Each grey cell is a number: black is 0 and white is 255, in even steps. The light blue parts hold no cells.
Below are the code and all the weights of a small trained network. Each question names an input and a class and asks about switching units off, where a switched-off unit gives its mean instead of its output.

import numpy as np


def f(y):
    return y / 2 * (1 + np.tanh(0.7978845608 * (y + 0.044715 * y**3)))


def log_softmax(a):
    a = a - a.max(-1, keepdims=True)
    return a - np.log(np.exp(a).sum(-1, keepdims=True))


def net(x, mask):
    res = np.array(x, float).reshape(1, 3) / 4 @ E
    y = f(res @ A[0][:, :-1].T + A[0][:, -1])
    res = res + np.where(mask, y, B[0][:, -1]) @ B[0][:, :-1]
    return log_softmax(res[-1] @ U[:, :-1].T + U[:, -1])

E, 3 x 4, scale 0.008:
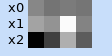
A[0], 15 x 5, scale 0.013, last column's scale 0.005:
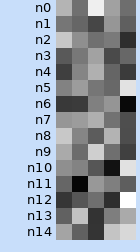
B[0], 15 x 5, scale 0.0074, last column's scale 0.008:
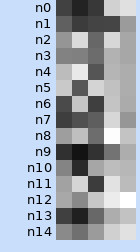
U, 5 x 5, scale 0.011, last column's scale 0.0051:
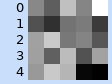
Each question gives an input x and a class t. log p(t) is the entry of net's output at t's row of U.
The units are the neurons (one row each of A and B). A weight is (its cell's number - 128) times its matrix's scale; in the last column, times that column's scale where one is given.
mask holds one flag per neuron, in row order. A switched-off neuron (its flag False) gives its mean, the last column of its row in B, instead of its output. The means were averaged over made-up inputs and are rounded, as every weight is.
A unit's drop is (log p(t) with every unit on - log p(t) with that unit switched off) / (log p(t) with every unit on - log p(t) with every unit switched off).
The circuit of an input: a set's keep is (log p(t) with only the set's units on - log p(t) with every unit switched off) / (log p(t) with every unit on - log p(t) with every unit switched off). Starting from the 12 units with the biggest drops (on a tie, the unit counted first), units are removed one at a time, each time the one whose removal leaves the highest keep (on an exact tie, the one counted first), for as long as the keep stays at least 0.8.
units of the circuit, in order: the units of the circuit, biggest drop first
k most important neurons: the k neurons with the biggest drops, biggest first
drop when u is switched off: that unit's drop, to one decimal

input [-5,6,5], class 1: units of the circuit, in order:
(n0)
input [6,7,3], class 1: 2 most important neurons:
(n0; n9)
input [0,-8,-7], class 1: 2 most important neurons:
(n13; n1)
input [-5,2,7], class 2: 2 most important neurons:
(n4; n11)
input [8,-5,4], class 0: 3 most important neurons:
(n12; n0; n9)
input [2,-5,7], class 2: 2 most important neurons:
(n11; n6)
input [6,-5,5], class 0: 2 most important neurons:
(n12; n0)
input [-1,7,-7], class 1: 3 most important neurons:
(n0; n9; n7)
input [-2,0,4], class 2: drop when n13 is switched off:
0.2
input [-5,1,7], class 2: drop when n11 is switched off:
0.1
